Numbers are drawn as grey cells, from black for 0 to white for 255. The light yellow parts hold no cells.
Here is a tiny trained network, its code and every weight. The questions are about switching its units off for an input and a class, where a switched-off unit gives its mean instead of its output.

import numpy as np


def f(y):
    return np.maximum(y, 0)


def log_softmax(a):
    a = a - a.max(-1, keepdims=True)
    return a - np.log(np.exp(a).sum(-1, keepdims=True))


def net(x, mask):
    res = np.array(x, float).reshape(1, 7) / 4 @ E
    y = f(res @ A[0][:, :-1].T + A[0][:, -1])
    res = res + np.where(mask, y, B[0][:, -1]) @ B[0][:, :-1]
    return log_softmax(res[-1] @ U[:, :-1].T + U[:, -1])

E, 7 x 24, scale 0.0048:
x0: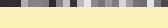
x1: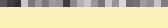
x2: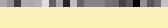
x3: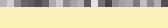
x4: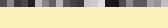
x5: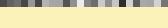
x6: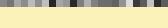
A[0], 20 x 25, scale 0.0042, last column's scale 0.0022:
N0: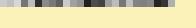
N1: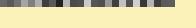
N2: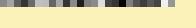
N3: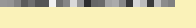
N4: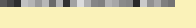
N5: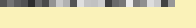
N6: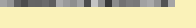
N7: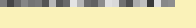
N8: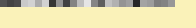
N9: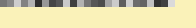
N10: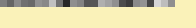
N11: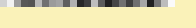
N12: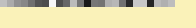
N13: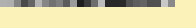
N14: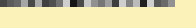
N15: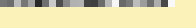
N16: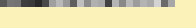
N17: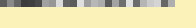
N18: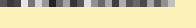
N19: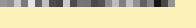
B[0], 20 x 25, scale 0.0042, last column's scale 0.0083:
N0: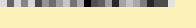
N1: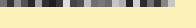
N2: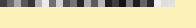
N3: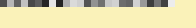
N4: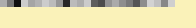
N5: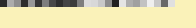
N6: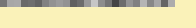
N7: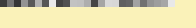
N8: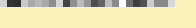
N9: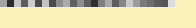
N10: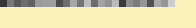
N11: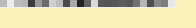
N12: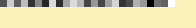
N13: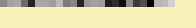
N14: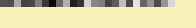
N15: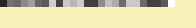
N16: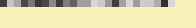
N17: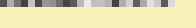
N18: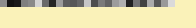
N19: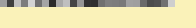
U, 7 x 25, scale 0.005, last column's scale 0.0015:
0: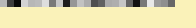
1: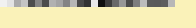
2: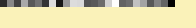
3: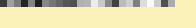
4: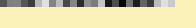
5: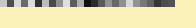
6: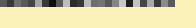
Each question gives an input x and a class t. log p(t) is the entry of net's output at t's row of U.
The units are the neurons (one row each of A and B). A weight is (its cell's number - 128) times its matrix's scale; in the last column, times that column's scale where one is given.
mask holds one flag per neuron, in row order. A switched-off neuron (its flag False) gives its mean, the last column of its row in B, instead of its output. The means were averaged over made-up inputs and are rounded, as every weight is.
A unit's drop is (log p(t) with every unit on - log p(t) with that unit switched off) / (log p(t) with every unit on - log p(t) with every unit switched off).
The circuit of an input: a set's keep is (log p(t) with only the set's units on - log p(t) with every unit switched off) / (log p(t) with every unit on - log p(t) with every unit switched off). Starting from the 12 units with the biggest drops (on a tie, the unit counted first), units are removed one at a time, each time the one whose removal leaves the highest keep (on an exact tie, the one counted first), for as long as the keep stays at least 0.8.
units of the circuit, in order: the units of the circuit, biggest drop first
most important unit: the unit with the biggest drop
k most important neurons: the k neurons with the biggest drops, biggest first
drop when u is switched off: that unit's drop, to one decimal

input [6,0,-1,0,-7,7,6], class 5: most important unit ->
N9
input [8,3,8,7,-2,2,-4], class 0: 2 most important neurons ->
N4; N8
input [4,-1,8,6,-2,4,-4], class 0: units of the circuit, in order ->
N4; N8
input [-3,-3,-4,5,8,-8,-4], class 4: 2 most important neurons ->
N2; N13
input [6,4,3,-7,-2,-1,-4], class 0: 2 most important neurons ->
N8; N4
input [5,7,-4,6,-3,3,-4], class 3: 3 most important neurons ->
N5; N17; N16
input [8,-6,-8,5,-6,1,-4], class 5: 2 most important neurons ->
N0; N9
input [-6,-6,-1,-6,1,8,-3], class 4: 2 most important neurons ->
N2; N13
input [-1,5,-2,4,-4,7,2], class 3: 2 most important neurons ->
N17; N5
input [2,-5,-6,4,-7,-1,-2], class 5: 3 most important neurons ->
N0; N9; N19
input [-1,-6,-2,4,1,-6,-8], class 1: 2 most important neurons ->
N11; N13
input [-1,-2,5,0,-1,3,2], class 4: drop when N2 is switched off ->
0.1
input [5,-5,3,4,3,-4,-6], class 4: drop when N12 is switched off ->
0.1
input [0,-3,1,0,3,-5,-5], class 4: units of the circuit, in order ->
N13
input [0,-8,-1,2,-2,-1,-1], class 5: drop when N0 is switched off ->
0.2
